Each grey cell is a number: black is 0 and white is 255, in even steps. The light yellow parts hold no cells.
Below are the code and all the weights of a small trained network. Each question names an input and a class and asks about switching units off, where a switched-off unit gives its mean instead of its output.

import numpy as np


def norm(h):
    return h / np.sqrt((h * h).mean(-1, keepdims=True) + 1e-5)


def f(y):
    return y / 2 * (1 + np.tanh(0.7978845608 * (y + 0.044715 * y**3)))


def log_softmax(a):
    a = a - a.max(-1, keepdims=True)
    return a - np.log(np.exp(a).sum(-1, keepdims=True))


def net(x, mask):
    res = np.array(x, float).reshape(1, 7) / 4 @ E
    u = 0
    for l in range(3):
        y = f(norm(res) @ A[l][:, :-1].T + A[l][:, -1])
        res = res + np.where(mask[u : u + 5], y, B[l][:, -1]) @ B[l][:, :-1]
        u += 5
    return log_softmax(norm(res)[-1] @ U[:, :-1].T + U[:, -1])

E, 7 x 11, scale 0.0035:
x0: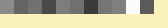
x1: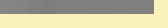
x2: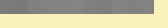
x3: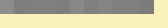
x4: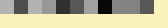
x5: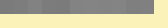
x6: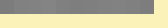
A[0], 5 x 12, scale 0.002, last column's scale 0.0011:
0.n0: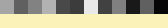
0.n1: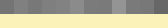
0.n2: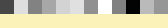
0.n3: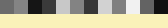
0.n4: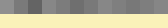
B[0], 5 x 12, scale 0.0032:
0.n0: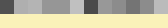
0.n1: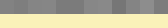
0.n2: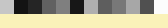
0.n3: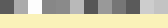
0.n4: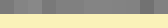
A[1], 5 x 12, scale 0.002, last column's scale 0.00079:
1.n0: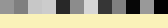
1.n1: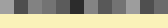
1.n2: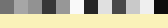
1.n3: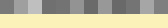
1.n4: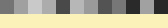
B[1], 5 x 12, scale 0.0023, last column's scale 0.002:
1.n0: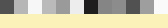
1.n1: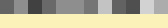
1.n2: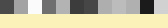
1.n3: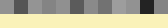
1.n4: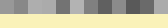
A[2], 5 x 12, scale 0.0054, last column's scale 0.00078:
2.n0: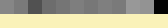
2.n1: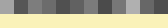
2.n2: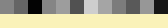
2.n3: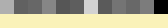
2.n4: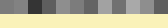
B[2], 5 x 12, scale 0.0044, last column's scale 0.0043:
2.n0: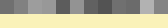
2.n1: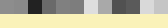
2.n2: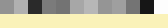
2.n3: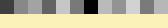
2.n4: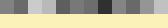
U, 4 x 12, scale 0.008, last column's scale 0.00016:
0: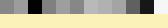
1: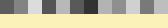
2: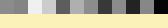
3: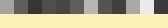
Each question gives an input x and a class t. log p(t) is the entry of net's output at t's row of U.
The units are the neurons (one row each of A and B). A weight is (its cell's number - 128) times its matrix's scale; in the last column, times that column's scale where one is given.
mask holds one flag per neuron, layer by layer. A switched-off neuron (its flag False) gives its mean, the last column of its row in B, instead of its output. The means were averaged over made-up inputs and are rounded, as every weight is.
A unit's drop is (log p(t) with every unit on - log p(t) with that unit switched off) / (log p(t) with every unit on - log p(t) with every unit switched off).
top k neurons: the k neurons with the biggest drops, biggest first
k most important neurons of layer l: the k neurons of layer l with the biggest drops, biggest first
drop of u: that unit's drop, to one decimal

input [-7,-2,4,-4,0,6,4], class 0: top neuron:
0.n2
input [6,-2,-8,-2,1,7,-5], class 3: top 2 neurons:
2.n1, 0.n0
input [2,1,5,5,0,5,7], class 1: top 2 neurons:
0.n2, 2.n2
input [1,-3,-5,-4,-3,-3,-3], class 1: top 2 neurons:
0.n3, 1.n2
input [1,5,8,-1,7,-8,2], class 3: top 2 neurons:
2.n1, 0.n3
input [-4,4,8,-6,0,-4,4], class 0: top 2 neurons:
0.n2, 2.n2
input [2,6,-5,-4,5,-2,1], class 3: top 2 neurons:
2.n1, 2.n2
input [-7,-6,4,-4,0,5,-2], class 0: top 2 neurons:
0.n2, 0.n3
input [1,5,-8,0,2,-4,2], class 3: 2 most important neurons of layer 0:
0.n3, 0.n2
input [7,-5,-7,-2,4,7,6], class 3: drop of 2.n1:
0.2
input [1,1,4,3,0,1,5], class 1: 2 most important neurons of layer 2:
2.n2, 2.n4
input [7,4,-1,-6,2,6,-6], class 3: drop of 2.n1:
0.2
